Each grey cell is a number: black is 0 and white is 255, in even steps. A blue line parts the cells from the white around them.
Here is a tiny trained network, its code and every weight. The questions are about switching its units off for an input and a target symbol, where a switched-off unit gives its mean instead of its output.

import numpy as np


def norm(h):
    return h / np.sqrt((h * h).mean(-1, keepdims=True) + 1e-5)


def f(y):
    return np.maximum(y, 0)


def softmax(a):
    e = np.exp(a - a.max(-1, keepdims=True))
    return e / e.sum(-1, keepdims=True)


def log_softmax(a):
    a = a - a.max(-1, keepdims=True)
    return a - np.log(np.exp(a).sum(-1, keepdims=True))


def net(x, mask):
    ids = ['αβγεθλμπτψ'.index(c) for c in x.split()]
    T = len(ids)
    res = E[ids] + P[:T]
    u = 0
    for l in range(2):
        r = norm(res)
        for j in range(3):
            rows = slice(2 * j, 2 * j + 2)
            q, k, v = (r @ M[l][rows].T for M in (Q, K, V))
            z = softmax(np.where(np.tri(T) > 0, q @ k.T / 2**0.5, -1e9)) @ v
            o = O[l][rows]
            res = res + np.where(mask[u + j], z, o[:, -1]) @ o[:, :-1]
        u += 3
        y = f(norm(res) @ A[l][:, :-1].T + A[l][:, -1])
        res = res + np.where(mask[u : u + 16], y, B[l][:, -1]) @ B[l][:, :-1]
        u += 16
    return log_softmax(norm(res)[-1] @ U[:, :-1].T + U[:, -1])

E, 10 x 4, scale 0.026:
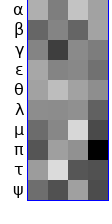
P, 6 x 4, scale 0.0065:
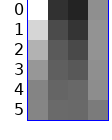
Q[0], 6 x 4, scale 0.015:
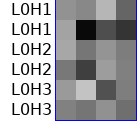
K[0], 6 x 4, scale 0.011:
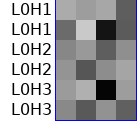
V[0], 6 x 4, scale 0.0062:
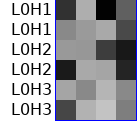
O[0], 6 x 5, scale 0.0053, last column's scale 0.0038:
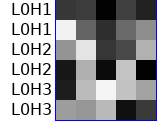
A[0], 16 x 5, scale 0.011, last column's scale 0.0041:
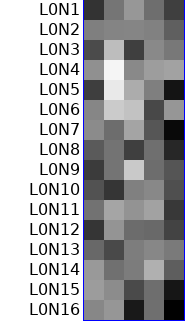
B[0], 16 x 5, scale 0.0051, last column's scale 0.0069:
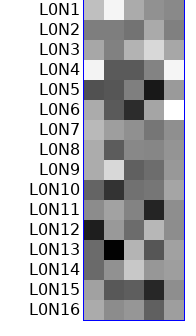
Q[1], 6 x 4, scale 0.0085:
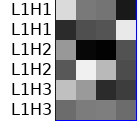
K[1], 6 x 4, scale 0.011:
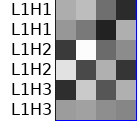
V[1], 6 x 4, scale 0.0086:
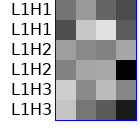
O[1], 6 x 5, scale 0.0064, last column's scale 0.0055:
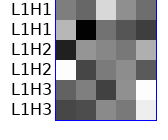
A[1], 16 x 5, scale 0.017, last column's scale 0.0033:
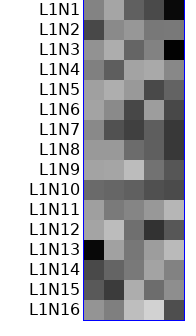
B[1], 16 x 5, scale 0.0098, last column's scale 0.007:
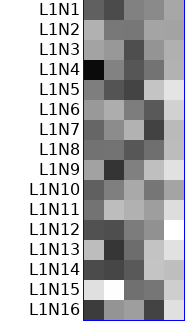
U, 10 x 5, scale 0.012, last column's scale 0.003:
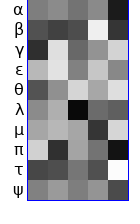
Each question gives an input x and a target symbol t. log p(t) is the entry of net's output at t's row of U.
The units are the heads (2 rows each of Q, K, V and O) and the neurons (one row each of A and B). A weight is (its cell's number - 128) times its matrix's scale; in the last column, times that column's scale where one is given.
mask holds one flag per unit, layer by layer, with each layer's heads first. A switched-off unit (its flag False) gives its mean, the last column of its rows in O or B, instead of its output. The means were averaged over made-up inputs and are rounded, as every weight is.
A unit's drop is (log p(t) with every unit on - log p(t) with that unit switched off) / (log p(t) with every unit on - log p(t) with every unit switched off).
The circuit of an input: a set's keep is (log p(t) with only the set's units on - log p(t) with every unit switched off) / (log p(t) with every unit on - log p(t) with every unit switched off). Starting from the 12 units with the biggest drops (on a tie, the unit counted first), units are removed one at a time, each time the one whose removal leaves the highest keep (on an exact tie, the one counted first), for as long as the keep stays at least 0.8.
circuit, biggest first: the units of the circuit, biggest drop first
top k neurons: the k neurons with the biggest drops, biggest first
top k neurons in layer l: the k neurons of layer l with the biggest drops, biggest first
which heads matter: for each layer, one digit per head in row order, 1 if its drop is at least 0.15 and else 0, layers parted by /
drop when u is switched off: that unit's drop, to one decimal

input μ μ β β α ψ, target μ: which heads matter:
001 / 000
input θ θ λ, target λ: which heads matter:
000 / 001
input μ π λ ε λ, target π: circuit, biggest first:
[L1H2]
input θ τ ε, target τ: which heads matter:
100 / 000
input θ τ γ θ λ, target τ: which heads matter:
100 / 000
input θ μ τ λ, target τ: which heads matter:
110 / 000
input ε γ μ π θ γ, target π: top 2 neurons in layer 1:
[L1N16 L1N6]
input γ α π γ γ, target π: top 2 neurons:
[L1N15 L1N16]
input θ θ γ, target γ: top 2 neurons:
[L1N4 L1N15]
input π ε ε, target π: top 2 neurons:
[L1N15 L0N6]
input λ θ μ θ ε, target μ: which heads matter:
000 / 101
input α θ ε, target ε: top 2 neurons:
[L1N11 L1N13]
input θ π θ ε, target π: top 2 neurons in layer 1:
[L1N15 L1N16]
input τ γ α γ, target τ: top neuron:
[L1N4]
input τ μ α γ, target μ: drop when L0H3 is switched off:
0.4
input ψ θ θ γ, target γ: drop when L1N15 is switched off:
0.5
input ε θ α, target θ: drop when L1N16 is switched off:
0.2
